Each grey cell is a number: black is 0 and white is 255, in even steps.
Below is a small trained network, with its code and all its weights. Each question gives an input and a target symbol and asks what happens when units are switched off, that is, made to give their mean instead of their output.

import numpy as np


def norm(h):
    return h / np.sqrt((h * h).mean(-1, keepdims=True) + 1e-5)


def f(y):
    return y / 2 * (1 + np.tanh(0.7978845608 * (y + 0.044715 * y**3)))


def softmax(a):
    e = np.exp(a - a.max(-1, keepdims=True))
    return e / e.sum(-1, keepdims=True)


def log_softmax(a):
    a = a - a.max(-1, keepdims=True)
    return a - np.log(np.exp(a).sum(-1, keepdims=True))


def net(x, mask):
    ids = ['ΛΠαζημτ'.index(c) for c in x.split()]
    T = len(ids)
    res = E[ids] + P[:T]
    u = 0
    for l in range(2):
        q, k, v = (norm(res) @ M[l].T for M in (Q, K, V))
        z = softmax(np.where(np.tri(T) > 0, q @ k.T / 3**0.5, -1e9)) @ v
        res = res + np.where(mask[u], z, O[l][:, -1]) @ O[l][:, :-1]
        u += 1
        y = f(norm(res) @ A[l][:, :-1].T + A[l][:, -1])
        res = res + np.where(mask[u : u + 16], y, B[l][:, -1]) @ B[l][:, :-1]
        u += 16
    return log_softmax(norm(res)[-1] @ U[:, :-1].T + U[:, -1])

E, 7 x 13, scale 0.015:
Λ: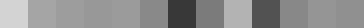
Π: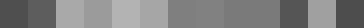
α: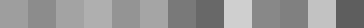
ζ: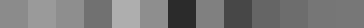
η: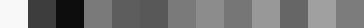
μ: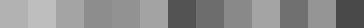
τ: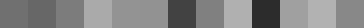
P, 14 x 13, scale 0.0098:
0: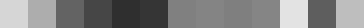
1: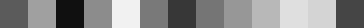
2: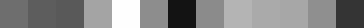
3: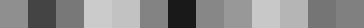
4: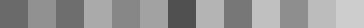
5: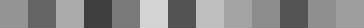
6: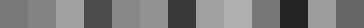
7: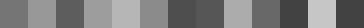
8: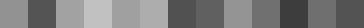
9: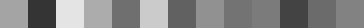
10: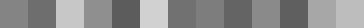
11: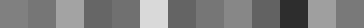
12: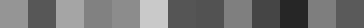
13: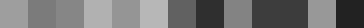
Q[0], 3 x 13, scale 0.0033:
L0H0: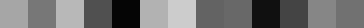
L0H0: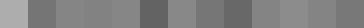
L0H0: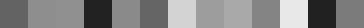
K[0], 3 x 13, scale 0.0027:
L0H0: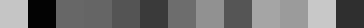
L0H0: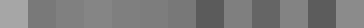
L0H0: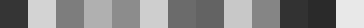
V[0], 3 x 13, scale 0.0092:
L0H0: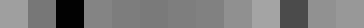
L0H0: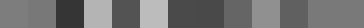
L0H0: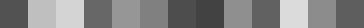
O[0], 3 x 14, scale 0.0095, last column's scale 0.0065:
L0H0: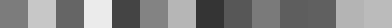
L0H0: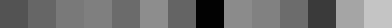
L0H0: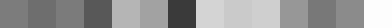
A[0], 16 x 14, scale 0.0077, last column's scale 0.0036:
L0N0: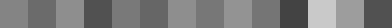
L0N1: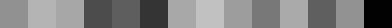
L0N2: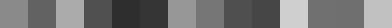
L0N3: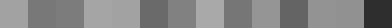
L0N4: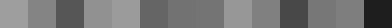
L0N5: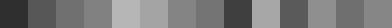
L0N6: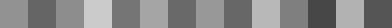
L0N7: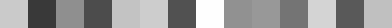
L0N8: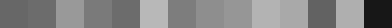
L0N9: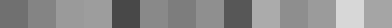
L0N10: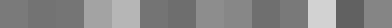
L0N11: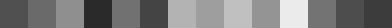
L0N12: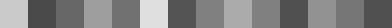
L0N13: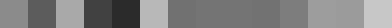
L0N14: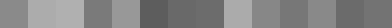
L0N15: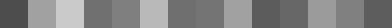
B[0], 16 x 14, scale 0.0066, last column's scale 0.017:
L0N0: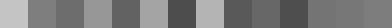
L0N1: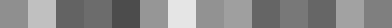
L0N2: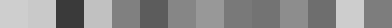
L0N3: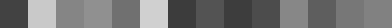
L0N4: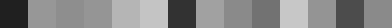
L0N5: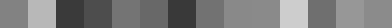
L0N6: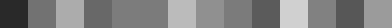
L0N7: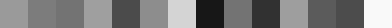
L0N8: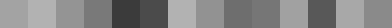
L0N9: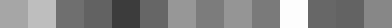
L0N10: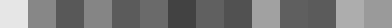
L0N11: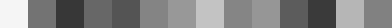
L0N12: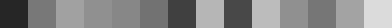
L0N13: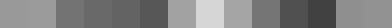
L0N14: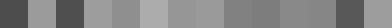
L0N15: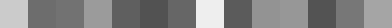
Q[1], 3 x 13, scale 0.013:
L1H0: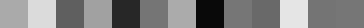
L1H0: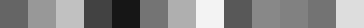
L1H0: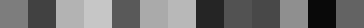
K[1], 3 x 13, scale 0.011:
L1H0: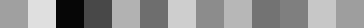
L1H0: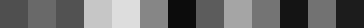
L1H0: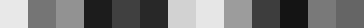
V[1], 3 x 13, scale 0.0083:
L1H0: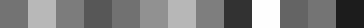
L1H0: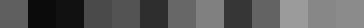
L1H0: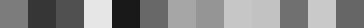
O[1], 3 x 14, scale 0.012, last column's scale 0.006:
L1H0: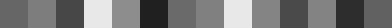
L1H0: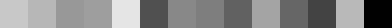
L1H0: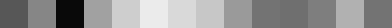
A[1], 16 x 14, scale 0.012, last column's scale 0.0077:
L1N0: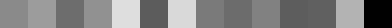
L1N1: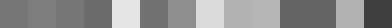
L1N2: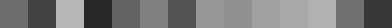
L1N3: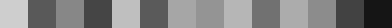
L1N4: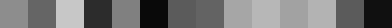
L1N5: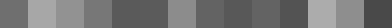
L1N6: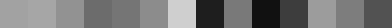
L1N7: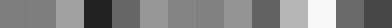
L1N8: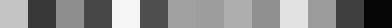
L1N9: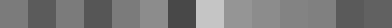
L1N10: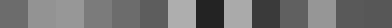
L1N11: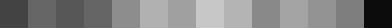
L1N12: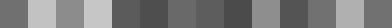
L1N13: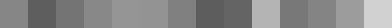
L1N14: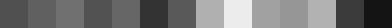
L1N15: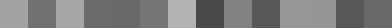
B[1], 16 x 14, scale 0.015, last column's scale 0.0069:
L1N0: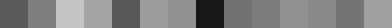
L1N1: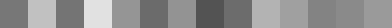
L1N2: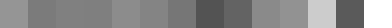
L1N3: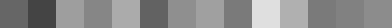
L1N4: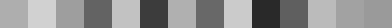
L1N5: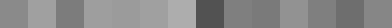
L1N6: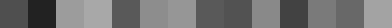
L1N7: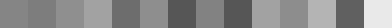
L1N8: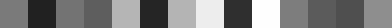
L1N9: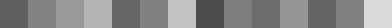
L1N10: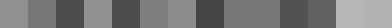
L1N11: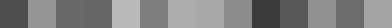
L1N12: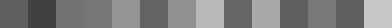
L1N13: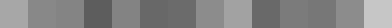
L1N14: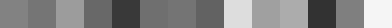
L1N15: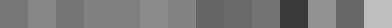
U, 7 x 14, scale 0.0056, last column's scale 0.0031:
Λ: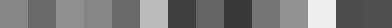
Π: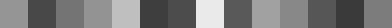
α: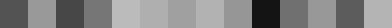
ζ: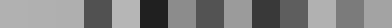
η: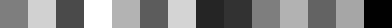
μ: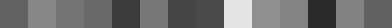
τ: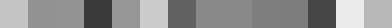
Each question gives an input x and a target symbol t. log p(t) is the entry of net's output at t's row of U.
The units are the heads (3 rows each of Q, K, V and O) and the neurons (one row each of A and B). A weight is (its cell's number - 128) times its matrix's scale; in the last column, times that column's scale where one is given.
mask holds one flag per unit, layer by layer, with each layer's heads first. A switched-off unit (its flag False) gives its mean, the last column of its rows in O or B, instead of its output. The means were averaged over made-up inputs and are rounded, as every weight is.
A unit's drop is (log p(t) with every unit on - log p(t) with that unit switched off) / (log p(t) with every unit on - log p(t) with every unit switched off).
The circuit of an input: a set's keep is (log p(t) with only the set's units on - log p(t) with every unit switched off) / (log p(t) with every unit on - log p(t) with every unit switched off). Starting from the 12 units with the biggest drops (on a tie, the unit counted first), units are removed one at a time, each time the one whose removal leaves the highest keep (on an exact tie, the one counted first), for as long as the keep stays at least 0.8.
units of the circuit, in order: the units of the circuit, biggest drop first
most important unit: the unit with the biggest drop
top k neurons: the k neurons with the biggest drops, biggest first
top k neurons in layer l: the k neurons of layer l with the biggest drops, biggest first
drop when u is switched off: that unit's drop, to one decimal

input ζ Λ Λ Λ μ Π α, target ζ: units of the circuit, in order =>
L1H0; L1N4
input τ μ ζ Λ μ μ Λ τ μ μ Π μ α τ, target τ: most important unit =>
L0H0
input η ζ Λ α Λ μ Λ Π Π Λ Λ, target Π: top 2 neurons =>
L0N7; L0N5
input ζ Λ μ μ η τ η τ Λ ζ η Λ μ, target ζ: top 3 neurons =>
L1N4; L0N15; L0N7
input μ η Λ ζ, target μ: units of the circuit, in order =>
L1H0; L1N14
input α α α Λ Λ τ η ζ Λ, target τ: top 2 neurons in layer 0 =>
L0N7; L0N12
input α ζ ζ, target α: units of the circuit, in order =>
L1H0; L1N11
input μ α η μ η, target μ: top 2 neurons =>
L0N7; L1N14
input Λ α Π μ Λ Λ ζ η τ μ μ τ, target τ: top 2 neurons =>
L0N7; L0N13
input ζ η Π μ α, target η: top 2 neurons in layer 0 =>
L0N7; L0N9
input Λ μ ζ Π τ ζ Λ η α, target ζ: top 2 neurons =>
L0N7; L0N12
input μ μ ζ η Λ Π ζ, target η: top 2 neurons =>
L0N7; L1N1
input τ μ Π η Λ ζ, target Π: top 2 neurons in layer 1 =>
L1N12; L1N14
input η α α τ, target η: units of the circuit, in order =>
L1H0
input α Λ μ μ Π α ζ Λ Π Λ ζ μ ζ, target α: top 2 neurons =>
L0N7; L1N11
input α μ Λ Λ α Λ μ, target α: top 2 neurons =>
L0N7; L1N11
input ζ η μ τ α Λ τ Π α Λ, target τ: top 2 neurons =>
L0N7; L0N5
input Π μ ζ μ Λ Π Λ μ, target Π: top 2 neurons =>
L0N7; L1N8
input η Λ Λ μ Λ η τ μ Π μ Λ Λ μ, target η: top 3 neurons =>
L0N7; L1N1; L1N0
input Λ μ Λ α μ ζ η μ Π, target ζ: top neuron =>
L0N7
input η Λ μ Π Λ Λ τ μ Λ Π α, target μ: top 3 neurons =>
L0N7; L1N14; L0N9
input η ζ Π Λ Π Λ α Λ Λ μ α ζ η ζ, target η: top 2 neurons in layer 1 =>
L1N0; L1N1
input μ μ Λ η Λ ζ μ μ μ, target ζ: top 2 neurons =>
L0N7; L0N12
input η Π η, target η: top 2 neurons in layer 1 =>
L1N0; L1N14
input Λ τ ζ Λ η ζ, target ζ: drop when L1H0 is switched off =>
0.9
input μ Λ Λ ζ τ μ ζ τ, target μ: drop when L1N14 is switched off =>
0.2
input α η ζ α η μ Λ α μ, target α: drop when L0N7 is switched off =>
0.3
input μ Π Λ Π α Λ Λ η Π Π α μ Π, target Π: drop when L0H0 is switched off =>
1.3
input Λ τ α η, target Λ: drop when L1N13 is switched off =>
0.0
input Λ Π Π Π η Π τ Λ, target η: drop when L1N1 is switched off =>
0.1
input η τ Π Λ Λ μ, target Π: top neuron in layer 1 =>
L1N12
